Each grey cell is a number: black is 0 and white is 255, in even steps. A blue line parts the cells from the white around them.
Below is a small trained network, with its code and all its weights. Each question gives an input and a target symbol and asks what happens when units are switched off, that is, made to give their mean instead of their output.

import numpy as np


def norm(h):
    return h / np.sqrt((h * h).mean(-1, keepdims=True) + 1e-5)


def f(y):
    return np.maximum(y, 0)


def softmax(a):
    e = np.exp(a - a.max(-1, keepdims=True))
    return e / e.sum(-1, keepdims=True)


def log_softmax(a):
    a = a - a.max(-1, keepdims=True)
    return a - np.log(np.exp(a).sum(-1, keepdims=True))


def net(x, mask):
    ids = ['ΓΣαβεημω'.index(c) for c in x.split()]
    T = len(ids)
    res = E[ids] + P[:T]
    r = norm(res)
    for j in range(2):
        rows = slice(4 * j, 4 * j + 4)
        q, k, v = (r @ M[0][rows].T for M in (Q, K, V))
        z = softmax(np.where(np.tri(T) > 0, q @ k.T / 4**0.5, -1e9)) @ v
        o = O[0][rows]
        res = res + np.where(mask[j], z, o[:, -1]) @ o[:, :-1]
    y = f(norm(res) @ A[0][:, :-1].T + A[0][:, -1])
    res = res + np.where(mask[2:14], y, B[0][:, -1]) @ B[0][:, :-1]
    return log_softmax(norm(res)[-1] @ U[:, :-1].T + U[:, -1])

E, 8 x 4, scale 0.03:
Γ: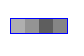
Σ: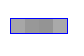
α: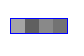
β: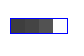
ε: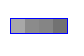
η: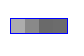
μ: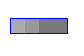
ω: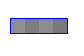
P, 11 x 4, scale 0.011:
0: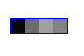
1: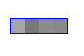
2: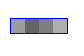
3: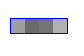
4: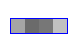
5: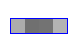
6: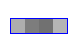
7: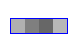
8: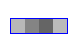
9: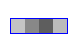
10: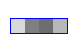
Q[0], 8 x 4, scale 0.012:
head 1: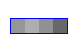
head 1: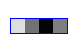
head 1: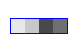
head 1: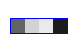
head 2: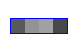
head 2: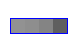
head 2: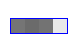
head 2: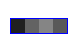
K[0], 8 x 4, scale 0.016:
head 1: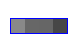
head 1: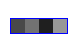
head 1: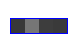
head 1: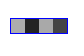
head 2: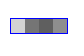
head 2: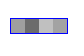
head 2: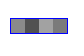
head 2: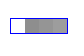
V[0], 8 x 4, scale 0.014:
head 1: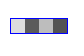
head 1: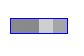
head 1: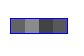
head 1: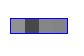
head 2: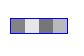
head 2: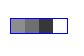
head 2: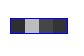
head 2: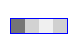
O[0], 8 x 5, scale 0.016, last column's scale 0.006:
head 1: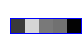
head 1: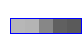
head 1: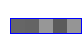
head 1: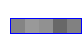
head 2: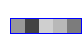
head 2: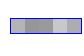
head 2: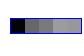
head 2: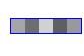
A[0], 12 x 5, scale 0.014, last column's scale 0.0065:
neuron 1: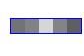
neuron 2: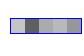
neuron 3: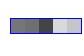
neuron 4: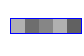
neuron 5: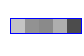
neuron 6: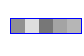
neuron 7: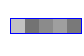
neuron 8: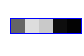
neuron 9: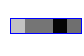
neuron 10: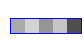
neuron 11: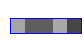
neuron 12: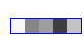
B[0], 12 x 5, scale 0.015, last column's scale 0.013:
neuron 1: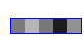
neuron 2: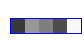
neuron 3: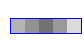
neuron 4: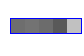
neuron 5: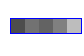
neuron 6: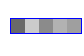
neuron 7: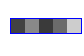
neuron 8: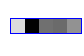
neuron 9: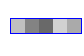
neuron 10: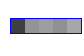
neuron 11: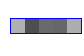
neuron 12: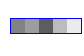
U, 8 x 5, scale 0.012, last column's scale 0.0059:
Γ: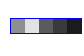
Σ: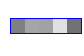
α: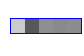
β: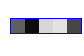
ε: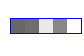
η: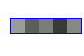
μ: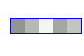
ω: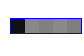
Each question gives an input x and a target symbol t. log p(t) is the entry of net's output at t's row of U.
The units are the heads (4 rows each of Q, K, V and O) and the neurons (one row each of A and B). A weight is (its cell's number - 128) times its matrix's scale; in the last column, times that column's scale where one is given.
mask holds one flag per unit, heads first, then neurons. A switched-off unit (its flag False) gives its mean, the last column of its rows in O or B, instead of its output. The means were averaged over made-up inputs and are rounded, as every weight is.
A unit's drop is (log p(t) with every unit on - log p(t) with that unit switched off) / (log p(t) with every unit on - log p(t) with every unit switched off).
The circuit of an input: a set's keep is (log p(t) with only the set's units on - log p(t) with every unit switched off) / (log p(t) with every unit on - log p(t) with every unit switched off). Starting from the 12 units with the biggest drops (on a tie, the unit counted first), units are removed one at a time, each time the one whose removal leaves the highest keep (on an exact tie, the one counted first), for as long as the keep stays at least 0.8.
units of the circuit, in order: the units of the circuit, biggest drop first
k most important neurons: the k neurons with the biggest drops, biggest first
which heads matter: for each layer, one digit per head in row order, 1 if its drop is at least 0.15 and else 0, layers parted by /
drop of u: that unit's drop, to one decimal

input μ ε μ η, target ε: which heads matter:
01
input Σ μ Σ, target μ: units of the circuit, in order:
head 2; head 1
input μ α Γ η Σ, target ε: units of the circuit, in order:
head 2; neuron 1
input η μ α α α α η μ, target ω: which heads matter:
01
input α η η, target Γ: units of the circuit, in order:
head 2
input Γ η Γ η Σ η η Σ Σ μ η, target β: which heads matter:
11
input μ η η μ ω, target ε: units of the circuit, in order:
head 2; neuron 1
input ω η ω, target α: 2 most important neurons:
neuron 8; neuron 9
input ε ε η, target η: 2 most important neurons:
neuron 8; neuron 2
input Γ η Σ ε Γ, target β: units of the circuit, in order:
head 2; head 1
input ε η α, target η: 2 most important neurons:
neuron 8; neuron 2
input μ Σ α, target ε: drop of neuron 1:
0.1
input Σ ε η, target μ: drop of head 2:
0.2
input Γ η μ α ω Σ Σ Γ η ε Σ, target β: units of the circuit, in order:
head 1
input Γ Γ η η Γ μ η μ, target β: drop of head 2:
0.4
